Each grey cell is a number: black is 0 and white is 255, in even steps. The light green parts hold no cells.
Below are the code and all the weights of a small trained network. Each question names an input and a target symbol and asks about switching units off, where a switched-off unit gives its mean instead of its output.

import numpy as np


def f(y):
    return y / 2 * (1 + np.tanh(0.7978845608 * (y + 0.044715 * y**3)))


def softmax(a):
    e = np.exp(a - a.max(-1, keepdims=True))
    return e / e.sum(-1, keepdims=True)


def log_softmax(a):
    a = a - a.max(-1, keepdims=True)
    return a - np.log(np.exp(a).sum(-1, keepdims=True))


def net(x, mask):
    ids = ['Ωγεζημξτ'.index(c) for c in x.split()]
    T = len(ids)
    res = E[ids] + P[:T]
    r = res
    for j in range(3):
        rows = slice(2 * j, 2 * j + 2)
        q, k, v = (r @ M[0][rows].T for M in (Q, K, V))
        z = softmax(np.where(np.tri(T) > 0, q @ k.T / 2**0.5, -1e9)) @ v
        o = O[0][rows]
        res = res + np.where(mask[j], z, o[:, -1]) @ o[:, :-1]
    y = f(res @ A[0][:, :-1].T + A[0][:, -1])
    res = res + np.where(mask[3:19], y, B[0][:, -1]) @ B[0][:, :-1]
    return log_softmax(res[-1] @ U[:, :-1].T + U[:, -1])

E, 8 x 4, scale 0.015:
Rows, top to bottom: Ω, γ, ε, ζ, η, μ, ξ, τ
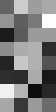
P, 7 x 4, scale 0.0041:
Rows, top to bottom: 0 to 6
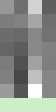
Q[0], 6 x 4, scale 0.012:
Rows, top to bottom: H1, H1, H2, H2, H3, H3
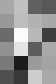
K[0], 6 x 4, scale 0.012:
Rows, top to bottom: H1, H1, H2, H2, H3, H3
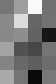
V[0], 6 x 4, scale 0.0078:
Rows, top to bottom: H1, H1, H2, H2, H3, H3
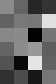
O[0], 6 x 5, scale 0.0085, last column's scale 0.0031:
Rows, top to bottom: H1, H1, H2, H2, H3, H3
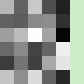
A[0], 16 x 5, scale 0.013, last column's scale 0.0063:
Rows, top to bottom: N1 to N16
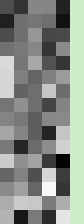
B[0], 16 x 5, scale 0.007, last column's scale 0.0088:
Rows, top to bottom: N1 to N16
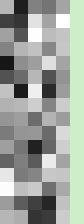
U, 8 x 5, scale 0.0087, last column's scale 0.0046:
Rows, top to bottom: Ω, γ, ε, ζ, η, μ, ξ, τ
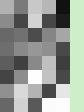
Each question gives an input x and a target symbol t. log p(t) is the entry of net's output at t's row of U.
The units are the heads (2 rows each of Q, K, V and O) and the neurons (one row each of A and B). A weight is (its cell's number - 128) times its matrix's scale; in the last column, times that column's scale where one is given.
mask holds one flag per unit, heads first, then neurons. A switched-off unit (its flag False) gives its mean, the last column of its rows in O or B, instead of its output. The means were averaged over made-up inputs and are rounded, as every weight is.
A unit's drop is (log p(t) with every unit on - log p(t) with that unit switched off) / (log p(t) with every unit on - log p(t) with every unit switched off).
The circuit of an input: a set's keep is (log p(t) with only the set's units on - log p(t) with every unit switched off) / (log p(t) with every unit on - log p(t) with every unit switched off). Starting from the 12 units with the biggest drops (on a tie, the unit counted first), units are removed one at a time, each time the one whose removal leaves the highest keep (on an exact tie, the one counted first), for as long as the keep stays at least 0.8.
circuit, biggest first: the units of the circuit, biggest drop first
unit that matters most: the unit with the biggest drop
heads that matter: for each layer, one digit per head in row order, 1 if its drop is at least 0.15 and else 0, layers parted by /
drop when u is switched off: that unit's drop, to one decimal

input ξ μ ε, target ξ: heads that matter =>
101
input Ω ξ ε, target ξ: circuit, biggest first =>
H3, N16, H1
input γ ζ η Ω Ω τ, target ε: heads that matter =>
000
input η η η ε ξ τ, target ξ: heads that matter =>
001
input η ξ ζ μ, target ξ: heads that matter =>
001
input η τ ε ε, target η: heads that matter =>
000
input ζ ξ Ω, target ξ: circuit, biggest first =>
N15, H2, N2
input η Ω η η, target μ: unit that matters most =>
N2
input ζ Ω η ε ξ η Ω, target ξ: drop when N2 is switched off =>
0.2
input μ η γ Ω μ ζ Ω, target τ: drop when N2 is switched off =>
0.0
